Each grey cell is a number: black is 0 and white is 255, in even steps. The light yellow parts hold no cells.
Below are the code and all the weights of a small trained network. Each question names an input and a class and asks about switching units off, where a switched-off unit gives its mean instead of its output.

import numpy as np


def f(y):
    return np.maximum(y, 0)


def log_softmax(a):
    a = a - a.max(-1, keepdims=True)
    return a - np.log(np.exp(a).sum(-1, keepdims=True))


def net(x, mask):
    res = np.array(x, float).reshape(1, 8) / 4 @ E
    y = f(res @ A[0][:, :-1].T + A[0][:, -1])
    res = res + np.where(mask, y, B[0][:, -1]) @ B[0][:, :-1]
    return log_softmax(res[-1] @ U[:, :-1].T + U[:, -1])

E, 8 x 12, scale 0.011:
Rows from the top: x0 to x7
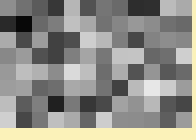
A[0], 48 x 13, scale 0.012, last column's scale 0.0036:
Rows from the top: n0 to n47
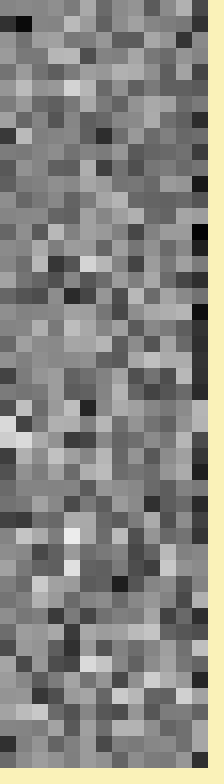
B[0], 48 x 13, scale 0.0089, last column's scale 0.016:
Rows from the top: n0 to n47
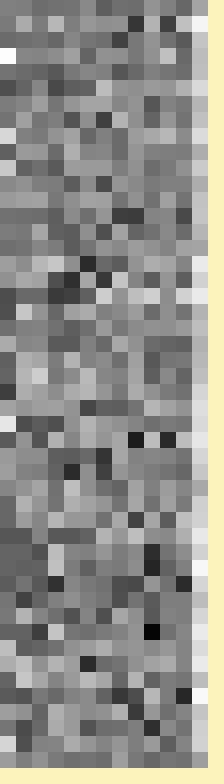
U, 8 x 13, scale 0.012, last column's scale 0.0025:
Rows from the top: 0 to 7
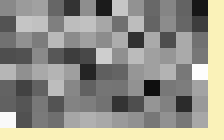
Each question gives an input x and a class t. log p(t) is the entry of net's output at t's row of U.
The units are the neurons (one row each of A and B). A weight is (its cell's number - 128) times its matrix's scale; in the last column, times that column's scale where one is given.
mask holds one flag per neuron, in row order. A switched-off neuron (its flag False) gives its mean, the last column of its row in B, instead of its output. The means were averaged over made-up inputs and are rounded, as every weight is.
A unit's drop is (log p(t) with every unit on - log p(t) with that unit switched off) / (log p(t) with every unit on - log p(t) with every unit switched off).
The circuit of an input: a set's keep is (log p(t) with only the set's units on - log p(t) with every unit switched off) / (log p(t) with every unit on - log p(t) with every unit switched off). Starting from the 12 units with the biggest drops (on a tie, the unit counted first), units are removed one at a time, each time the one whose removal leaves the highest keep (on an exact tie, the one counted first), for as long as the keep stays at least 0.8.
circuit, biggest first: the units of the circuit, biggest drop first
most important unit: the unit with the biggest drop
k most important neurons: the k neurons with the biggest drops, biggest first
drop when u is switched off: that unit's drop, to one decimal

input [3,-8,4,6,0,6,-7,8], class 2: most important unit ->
n27
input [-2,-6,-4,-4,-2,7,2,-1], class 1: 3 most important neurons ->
(n42, n22, n1)
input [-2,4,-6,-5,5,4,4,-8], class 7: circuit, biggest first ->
(n46, n10)
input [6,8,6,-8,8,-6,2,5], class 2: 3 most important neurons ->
(n1, n32, n18)
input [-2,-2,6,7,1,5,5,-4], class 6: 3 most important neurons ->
(n43, n13, n4)
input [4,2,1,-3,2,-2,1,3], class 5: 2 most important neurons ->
(n43, n35)
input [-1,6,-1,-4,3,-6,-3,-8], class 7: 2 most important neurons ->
(n46, n10)
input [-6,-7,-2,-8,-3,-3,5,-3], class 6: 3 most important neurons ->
(n36, n2, n1)
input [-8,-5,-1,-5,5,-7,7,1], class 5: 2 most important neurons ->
(n39, n45)
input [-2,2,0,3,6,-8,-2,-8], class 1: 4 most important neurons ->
(n23, n31, n24, n26)
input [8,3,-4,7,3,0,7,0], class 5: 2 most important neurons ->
(n35, n34)
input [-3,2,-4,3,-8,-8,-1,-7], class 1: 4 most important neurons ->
(n31, n23, n24, n33)
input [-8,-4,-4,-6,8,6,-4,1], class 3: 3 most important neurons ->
(n5, n33, n35)
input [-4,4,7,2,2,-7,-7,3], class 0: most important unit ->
n29
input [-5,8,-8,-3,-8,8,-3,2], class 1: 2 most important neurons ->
(n42, n22)
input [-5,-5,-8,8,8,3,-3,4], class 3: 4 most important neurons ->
(n33, n5, n41, n16)
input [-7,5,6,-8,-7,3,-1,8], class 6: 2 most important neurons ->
(n2, n36)
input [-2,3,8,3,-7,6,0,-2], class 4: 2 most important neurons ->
(n41, n16)
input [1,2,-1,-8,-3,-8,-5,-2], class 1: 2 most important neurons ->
(n23, n24)
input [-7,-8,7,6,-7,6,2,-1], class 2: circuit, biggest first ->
(n27)
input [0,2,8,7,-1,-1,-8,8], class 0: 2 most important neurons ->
(n29, n14)
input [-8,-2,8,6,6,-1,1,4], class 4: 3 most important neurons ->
(n16, n41, n35)
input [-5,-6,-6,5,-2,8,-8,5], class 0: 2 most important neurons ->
(n28, n29)
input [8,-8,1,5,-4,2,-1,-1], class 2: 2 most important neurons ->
(n27, n39)
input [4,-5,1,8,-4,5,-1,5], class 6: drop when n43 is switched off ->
0.5
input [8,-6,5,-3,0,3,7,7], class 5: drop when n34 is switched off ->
0.5
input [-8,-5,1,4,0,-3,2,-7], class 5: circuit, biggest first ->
(n39)
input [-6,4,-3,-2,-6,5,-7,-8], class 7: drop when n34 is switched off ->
0.0
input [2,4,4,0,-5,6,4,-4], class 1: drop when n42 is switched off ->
0.1
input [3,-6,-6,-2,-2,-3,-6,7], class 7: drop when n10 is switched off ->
-0.1
